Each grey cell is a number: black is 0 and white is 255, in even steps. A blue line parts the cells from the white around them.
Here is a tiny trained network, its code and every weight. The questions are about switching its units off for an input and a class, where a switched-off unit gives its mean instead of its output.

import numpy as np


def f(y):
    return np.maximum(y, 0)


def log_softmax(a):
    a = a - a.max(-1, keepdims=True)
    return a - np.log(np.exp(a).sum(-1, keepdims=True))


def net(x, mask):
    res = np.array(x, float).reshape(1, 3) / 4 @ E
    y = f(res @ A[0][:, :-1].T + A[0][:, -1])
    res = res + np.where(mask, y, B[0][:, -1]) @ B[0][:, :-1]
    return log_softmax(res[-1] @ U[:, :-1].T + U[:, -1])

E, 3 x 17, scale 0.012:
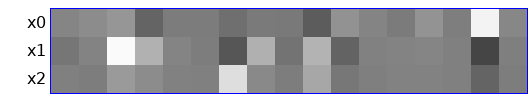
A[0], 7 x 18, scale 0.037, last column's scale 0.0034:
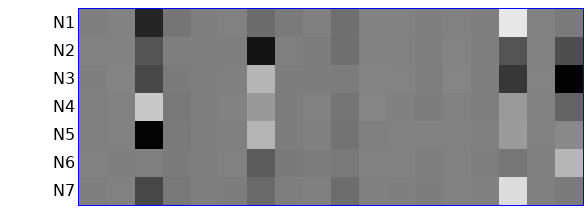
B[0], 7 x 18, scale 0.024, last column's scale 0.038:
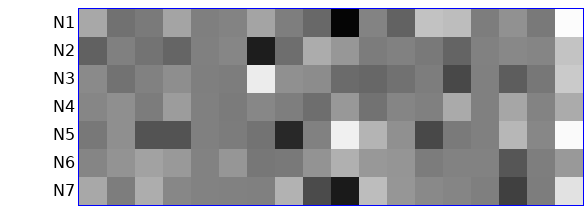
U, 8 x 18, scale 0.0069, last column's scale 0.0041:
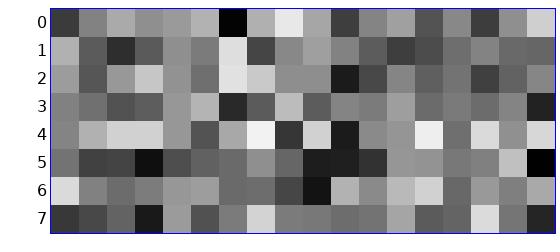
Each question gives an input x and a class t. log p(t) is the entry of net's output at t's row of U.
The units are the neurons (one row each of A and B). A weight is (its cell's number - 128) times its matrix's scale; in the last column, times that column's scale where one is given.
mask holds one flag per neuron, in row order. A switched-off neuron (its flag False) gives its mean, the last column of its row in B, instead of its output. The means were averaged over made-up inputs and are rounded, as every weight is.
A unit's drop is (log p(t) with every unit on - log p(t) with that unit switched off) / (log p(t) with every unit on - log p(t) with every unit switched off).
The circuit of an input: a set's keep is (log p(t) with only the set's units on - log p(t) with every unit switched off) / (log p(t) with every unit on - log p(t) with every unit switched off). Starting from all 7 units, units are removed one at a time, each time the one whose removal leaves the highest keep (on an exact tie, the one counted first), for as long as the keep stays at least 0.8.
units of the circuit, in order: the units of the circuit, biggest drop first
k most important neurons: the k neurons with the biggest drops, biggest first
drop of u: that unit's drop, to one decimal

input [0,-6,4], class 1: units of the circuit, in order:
[N5]
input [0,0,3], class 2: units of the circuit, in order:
[N5, N1]
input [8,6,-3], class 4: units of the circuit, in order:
[N1, N4]
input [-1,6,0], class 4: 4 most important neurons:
[N1, N5, N2, N7]
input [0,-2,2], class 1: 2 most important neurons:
[N1, N7]
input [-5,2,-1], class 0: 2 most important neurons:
[N1, N5]
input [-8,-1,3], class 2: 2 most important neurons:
[N5, N3]
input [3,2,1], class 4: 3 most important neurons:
[N1, N5, N7]
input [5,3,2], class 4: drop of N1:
0.2
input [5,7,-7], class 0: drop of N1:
0.1
